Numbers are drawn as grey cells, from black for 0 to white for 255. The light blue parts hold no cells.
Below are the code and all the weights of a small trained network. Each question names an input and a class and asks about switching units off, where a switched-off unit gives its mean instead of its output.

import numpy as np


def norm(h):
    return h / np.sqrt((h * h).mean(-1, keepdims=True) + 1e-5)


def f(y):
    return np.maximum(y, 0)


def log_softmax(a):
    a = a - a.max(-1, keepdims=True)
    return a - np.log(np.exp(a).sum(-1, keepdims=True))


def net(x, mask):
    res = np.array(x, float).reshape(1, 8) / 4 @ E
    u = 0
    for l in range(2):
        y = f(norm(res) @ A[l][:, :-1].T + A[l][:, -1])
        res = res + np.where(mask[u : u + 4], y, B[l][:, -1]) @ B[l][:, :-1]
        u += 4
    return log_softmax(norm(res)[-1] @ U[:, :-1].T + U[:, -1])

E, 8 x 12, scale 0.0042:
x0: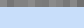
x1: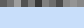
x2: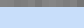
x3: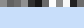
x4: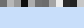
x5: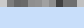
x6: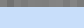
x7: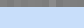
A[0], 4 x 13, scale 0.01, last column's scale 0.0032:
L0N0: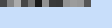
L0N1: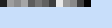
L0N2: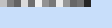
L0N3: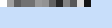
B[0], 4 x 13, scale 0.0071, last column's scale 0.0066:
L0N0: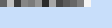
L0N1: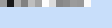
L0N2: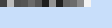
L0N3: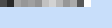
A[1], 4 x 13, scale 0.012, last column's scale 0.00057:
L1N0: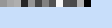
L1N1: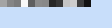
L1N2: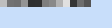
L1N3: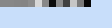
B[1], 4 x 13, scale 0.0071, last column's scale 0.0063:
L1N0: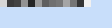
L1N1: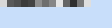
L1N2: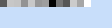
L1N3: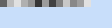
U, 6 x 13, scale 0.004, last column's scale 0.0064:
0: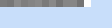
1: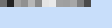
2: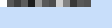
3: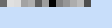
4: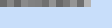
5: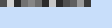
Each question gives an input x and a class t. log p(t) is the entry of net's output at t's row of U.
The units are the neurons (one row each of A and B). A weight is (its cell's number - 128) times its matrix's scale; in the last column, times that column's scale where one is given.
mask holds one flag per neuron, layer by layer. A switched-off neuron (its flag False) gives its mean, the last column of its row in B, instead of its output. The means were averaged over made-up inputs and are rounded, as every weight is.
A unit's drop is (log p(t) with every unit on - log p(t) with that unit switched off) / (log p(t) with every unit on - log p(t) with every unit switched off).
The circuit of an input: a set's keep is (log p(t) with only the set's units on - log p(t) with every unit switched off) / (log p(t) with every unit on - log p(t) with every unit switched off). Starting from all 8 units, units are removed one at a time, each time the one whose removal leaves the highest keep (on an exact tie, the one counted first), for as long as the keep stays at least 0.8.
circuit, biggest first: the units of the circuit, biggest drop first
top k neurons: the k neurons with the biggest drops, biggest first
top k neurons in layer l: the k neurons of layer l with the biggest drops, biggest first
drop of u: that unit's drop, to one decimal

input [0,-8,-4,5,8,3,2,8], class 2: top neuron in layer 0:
(L0N0)
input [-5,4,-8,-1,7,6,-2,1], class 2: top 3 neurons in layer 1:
(L1N0, L1N2, L1N3)
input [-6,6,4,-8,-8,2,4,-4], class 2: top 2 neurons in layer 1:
(L1N1, L1N2)
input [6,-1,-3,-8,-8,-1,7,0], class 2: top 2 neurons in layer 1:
(L1N1, L1N2)
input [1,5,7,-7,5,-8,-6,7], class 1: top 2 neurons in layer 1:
(L1N2, L1N0)
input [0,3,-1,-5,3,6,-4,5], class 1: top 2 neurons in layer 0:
(L0N3, L0N2)
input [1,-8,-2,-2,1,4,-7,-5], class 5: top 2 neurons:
(L0N2, L0N1)
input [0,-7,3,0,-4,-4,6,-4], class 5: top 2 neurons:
(L0N2, L0N3)
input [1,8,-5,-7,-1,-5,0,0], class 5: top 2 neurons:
(L0N0, L1N2)
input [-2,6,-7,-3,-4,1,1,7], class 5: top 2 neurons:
(L0N0, L1N0)
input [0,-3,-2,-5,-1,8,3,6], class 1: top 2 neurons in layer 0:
(L0N3, L0N0)
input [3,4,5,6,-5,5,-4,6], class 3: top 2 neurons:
(L1N2, L0N1)
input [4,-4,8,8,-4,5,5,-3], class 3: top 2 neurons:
(L1N2, L0N1)
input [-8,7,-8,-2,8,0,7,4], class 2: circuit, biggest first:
(L1N0)
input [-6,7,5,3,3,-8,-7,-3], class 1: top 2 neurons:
(L0N1, L0N2)
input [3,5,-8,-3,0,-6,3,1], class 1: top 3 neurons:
(L0N1, L0N2, L1N2)
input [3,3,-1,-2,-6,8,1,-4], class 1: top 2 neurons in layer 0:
(L0N3, L0N2)
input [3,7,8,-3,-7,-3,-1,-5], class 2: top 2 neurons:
(L1N1, L0N2)
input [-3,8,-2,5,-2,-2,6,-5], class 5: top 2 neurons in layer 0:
(L0N0, L0N3)
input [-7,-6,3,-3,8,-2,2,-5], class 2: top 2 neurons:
(L1N0, L0N0)
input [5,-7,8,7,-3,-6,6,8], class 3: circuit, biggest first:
(L1N2)
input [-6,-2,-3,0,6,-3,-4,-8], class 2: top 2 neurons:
(L1N0, L0N3)
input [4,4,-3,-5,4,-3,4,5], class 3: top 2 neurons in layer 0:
(L0N2, L0N3)
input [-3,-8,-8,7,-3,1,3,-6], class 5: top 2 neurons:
(L0N2, L1N3)
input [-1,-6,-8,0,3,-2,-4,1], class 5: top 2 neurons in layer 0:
(L0N2, L0N3)
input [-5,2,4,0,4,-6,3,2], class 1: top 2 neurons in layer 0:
(L0N1, L0N2)
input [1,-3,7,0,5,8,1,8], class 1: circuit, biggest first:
(L0N3)
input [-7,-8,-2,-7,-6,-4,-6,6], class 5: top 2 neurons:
(L0N2, L1N2)
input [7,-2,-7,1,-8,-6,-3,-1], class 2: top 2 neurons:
(L1N1, L0N3)
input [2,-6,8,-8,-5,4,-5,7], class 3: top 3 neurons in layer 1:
(L1N3, L1N0, L1N1)
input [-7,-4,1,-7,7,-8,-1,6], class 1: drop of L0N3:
-0.3
